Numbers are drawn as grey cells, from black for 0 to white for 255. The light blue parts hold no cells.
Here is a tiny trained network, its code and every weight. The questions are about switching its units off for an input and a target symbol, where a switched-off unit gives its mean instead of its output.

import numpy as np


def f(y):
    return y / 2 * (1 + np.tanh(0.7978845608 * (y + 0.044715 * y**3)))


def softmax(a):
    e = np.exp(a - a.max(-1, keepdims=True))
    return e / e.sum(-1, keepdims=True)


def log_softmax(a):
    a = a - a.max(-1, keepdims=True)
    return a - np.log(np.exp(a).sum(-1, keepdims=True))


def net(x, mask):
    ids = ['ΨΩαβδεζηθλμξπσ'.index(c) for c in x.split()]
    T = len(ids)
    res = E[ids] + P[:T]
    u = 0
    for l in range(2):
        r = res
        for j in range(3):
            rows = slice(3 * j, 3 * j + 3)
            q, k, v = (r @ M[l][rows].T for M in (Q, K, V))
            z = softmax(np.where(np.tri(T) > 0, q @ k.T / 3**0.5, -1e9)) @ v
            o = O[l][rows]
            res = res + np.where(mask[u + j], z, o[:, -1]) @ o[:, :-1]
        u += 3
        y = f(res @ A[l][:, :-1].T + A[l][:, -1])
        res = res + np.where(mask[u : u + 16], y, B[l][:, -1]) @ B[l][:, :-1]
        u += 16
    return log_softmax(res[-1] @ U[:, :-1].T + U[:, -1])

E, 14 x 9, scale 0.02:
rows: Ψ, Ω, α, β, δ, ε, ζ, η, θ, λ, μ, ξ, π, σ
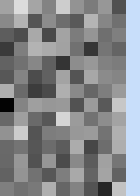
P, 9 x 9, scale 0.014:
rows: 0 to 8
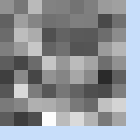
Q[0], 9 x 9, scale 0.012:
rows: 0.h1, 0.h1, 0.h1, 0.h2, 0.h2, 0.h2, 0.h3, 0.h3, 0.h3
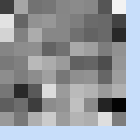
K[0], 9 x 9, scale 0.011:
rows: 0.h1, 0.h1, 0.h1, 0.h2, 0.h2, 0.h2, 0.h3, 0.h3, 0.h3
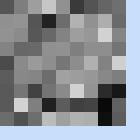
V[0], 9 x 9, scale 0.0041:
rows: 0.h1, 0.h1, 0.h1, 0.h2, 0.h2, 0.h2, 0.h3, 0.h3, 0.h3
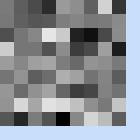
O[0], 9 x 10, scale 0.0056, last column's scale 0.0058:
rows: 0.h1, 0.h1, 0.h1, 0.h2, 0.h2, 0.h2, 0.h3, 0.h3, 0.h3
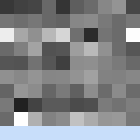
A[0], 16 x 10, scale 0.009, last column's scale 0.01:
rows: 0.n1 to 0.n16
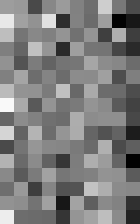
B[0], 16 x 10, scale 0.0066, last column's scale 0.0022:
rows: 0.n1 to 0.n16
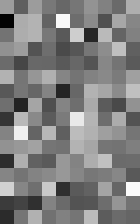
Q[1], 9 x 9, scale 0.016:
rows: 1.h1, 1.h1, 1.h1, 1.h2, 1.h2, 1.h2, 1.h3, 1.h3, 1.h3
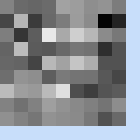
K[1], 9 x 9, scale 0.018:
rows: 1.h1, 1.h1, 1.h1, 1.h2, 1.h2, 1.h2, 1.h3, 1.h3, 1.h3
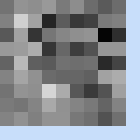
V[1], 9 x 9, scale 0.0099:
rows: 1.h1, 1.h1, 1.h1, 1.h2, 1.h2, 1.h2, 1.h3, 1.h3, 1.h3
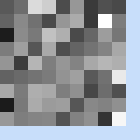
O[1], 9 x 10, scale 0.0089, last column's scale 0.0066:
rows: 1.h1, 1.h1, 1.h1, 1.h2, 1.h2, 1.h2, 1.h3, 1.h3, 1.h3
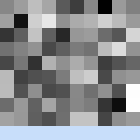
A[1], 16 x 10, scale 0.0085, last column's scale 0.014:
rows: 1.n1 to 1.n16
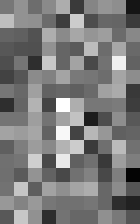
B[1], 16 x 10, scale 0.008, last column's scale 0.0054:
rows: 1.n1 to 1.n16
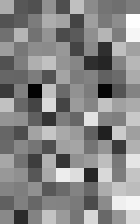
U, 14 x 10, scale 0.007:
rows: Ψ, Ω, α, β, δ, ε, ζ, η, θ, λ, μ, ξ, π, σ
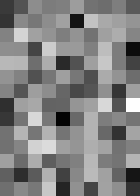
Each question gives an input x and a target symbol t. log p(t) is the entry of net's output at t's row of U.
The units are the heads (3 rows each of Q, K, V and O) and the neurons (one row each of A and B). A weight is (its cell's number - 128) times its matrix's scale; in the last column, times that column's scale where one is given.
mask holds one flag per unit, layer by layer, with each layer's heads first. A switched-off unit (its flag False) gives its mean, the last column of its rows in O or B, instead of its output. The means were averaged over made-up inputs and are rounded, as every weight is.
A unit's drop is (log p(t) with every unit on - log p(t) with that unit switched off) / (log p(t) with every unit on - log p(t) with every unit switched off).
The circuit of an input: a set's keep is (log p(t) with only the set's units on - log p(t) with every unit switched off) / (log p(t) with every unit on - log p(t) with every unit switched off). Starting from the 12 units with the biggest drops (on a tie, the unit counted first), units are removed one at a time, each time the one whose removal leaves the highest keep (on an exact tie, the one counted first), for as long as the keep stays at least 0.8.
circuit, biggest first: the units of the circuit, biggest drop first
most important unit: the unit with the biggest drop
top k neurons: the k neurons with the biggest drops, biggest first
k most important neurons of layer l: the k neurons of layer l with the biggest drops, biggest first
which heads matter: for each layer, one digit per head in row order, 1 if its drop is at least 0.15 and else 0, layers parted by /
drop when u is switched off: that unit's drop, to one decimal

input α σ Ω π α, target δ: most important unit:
1.n12
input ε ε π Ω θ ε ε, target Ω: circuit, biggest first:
1.n16; 1.h2; 1.h3
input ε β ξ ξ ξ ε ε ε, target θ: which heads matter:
000 / 100
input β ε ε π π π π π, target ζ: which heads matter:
100 / 001
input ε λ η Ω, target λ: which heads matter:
000 / 001
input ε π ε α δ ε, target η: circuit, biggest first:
1.h1; 1.h2
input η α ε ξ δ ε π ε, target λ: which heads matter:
000 / 001
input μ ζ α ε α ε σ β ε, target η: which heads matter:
000 / 100
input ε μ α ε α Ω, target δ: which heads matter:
100 / 001
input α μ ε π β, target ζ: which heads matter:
000 / 001
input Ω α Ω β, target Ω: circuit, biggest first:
1.h1; 1.n16; 1.n9; 1.h2
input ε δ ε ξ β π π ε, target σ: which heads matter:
000 / 101
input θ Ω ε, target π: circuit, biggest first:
1.h1; 1.h2
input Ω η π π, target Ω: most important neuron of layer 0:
0.n14
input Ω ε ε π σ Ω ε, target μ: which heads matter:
000 / 100
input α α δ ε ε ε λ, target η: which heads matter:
000 / 100
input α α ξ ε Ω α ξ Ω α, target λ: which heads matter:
000 / 110
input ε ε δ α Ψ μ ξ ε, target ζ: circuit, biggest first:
0.h3; 1.h2
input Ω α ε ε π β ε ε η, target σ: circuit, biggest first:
1.h1; 1.n13; 1.n12
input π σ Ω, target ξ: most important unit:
1.h3
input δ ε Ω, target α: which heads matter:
001 / 101
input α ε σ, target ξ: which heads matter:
100 / 001
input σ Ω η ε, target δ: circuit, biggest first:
1.h1; 1.n12
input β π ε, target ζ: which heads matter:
000 / 001
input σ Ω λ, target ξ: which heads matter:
000 / 011
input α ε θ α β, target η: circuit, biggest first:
1.h1; 1.h2
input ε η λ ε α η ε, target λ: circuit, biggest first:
1.h3
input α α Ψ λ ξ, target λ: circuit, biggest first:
1.h2; 1.h1
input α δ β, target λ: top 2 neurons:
1.n9; 0.n14
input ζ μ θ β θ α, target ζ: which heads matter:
101 / 001
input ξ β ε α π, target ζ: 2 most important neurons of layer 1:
1.n13; 1.n2
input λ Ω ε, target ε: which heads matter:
001 / 100
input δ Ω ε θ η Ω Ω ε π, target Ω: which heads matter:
000 / 110
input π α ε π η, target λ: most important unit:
1.h3
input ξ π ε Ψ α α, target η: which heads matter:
000 / 110
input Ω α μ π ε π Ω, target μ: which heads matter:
000 / 101
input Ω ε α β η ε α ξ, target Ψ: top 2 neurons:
1.n13; 1.n15
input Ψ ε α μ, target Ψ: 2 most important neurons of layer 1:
1.n5; 1.n6
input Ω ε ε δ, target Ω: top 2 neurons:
1.n16; 0.n14
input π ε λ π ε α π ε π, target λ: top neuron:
1.n15
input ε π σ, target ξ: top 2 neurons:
1.n9; 1.n3
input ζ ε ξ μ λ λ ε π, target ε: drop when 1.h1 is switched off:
0.8
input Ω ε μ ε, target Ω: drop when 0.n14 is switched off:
0.1
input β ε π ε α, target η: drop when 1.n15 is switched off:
0.0
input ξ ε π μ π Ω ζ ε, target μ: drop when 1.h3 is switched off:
0.2
